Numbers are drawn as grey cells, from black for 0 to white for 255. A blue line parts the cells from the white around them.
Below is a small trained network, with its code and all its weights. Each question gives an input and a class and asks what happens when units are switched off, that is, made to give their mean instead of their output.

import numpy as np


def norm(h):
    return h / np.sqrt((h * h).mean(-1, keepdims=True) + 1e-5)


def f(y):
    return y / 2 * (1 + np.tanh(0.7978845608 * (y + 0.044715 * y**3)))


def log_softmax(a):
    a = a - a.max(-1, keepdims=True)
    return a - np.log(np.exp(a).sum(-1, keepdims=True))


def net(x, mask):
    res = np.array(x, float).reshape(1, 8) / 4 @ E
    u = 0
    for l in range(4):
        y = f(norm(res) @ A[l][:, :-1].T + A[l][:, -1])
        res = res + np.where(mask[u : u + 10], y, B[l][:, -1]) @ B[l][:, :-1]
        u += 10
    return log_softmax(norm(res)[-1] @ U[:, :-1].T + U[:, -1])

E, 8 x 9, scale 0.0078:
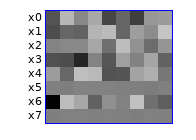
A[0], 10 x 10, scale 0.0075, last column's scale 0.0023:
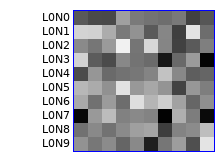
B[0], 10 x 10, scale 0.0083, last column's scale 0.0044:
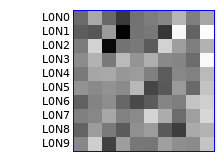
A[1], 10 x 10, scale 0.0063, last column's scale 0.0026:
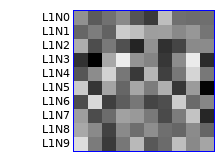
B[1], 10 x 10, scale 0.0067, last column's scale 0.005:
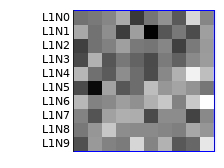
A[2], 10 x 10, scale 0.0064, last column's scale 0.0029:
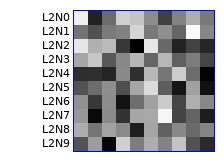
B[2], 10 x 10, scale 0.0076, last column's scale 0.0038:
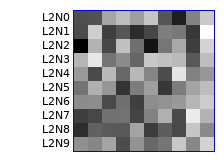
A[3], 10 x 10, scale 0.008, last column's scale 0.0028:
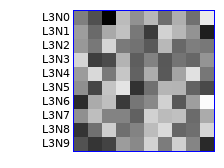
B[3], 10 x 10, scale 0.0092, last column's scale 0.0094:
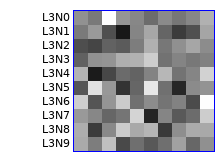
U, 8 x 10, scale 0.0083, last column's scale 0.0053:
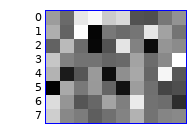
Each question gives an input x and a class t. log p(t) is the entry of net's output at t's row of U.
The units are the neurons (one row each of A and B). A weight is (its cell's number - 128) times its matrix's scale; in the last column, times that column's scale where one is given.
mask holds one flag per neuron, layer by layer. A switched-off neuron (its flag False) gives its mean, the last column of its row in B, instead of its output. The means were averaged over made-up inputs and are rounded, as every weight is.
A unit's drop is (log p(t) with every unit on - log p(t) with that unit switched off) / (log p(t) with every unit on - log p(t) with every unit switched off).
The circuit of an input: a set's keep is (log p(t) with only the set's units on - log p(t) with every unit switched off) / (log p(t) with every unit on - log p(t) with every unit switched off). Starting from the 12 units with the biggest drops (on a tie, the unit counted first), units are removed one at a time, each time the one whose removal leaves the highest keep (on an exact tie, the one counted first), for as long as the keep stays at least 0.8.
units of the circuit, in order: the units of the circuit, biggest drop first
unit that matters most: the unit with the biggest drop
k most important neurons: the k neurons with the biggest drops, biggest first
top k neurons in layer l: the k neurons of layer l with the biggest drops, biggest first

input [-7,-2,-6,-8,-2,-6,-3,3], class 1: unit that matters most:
L0N1
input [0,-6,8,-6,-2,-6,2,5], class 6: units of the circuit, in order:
(L0N2 L3N7)
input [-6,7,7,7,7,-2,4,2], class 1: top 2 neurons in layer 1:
(L1N9 L1N6)
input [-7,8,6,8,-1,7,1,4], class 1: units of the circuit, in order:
(L2N4 L3N9)
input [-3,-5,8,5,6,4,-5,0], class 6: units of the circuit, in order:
(L0N2 L3N7)
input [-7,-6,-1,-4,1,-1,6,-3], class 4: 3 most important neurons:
(L0N6 L0N3 L2N6)
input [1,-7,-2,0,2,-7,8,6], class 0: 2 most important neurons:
(L3N8 L2N1)
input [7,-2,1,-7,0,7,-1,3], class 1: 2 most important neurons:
(L0N1 L0N5)
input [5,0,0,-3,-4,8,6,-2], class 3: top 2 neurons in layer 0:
(L0N3 L0N5)
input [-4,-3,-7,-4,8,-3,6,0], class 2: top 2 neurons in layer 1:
(L1N9 L1N0)
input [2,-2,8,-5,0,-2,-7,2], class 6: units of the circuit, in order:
(L0N2 L1N9)
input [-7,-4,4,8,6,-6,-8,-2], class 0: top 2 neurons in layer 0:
(L0N1 L0N3)
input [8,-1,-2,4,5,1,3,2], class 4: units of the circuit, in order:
(L3N4 L0N7)
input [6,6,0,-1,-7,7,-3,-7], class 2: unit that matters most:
L0N8
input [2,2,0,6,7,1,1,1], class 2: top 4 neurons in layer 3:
(L3N5 L3N1 L3N6 L3N8)
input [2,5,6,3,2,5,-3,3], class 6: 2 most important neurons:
(L0N2 L2N3)
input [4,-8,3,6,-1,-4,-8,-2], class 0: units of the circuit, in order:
(L3N0 L3N3)
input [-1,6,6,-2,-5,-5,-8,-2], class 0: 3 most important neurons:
(L2N0 L0N3 L1N7)
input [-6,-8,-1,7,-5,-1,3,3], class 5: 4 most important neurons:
(L2N2 L0N1 L1N9 L3N4)
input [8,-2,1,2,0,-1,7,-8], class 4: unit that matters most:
L1N4
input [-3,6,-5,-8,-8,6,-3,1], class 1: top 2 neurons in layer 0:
(L0N1 L0N2)
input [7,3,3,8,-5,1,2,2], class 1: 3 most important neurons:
(L2N4 L3N9 L0N6)
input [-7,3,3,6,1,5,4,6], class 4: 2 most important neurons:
(L2N7 L0N1)
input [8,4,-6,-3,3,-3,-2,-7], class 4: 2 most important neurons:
(L3N4 L0N2)
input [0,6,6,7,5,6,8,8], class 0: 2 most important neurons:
(L3N8 L0N1)
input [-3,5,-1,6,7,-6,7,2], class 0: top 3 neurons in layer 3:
(L3N8 L3N6 L3N4)
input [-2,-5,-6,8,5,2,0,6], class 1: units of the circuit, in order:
(L2N4)
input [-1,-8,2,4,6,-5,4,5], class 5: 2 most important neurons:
(L2N2 L2N8)
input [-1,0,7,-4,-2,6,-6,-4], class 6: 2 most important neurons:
(L0N2 L1N9)
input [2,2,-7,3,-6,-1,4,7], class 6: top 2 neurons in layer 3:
(L3N6 L3N7)
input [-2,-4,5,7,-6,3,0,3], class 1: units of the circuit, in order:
(L2N4 L3N9)
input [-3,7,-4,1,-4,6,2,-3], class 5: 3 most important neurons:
(L2N1 L3N4 L0N2)
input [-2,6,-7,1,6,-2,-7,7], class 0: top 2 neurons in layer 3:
(L3N0 L3N3)
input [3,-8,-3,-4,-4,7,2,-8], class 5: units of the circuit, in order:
(L2N2)
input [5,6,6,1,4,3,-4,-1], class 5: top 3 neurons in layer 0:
(L0N9 L0N5 L0N0)
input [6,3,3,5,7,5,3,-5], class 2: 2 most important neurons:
(L3N5 L0N1)
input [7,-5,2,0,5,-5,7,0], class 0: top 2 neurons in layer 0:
(L0N7 L0N6)
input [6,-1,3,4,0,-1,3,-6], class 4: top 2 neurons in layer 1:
(L1N4 L1N9)
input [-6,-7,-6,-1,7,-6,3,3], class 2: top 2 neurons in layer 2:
(L2N1 L2N5)
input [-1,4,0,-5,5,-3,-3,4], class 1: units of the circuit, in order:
(L0N1)
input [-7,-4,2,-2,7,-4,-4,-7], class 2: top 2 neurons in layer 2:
(L2N5 L2N1)
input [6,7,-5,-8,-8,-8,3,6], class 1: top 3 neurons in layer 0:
(L0N1 L0N2 L0N3)
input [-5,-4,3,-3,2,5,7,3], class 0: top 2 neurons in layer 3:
(L3N8 L3N4)
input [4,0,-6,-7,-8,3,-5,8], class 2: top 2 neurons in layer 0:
(L0N8 L0N2)
